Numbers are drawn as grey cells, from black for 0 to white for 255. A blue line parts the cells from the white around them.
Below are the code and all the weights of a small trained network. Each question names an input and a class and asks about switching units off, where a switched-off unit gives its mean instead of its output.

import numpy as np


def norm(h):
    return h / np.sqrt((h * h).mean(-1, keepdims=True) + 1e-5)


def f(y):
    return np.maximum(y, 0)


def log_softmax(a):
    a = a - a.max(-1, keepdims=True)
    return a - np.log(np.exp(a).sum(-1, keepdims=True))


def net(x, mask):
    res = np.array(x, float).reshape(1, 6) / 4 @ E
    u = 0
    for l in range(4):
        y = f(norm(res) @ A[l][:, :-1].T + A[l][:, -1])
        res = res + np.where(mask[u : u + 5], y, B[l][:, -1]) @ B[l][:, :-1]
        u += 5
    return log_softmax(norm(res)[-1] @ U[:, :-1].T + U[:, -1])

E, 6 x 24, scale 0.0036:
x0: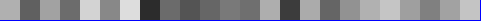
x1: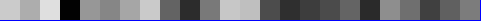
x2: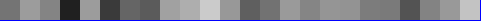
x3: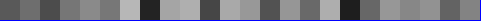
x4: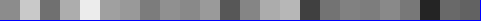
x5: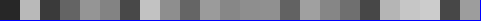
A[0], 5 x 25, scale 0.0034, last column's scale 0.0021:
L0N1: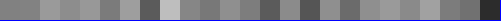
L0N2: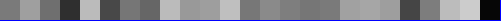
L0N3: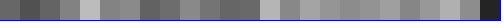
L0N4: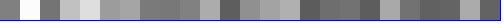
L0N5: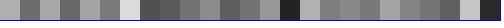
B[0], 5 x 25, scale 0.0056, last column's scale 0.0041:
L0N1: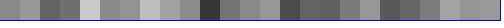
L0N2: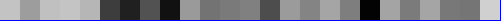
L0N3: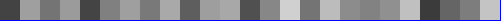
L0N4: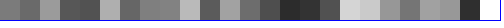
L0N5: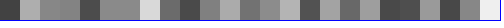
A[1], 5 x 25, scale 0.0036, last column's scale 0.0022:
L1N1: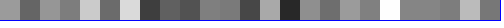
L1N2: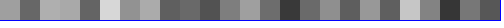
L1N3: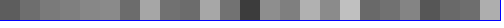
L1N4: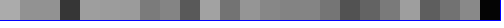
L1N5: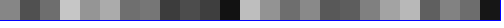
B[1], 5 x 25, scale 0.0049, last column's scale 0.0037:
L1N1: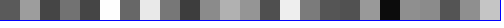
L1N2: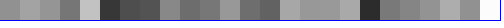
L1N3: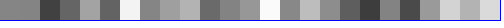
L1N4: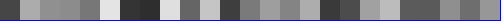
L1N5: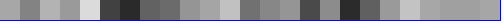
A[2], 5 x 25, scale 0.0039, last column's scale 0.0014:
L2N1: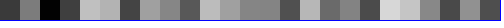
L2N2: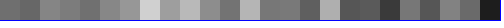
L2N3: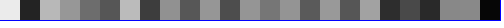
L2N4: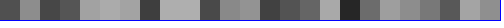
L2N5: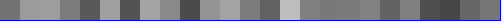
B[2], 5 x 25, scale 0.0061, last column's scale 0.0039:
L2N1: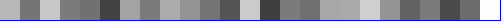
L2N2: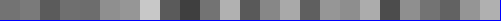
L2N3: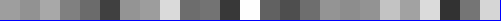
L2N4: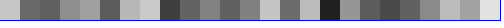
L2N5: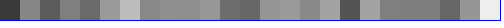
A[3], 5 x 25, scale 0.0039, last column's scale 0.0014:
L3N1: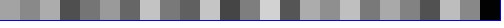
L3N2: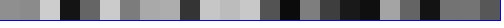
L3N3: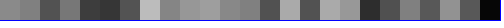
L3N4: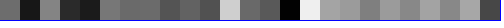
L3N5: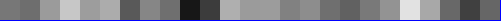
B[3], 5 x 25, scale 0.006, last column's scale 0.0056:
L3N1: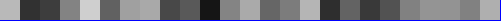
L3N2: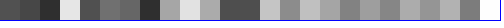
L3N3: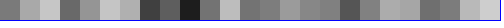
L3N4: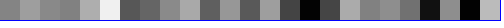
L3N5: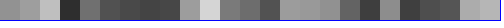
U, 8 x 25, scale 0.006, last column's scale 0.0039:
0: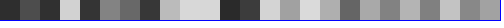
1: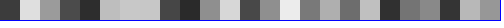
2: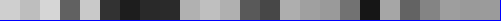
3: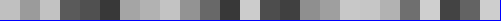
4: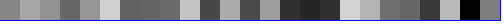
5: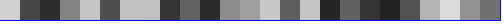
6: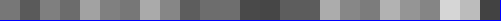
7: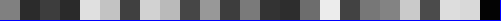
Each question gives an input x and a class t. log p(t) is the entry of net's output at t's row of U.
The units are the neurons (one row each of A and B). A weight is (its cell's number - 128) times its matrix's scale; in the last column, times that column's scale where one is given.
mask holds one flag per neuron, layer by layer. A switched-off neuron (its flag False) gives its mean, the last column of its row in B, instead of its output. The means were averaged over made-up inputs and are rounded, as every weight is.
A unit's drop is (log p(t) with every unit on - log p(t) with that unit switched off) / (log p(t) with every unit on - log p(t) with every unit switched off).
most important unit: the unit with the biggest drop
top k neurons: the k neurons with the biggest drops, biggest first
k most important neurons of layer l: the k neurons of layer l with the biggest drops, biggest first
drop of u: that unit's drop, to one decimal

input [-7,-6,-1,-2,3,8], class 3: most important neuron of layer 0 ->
(L0N5)
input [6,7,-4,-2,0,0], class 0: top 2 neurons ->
(L3N2, L1N4)
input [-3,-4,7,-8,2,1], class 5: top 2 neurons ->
(L3N1, L1N3)
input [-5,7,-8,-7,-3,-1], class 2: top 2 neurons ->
(L1N2, L3N5)
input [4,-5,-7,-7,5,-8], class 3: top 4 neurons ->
(L2N3, L0N2, L3N2, L3N3)
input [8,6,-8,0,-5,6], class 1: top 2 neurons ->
(L1N1, L0N5)
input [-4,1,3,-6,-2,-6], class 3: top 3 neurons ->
(L2N3, L2N4, L0N5)
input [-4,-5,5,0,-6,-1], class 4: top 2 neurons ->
(L3N4, L3N2)
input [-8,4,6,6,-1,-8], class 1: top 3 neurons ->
(L2N2, L3N3, L2N1)
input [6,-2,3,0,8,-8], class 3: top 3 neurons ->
(L2N3, L3N4, L3N3)
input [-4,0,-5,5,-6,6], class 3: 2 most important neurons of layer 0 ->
(L0N4, L0N2)
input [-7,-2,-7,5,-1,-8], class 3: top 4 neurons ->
(L2N3, L0N5, L1N1, L0N2)
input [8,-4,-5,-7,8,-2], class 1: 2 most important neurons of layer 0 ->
(L0N3, L0N5)
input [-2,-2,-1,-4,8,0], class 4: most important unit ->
L0N4
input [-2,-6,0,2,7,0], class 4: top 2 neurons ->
(L0N4, L3N2)
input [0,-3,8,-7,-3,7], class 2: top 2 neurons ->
(L0N2, L2N4)
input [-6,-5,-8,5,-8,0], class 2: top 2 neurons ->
(L3N5, L0N4)
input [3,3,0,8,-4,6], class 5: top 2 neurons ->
(L2N4, L2N3)
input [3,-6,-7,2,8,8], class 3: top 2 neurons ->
(L2N1, L3N2)
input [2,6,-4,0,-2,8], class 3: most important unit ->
L2N1
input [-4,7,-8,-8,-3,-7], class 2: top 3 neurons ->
(L1N2, L3N5, L2N4)
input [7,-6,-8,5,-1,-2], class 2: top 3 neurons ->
(L3N5, L1N5, L3N2)
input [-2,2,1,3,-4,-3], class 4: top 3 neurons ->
(L3N4, L2N1, L1N3)
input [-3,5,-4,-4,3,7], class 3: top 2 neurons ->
(L2N1, L0N2)
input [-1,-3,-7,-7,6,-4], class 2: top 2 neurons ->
(L1N5, L3N5)
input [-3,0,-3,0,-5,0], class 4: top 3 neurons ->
(L3N4, L0N2, L0N5)
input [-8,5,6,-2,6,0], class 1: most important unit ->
L2N2
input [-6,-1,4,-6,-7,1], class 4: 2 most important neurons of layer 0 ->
(L0N5, L0N3)
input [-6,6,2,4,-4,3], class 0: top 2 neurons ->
(L3N2, L0N5)
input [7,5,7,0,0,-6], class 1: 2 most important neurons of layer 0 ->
(L0N5, L0N2)
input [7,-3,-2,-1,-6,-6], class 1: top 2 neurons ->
(L0N4, L3N2)
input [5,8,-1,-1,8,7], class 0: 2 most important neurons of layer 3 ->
(L3N2, L3N4)
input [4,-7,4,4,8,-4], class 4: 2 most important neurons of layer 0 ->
(L0N4, L0N1)
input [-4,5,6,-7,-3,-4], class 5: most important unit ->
L3N1
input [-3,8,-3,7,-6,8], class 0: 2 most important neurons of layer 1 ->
(L1N4, L1N3)
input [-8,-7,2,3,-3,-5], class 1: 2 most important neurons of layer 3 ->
(L3N2, L3N3)
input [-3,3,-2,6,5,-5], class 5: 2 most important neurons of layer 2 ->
(L2N4, L2N1)
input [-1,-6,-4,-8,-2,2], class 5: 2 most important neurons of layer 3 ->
(L3N1, L3N2)
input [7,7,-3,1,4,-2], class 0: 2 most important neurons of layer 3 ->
(L3N2, L3N3)
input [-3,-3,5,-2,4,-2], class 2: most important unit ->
L0N2
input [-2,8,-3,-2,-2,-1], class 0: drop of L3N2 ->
0.7
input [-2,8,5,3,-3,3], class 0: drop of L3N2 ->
1.1
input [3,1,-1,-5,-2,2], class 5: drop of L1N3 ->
0.1
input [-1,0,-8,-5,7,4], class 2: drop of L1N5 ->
0.2
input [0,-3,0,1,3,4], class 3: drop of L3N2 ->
0.3
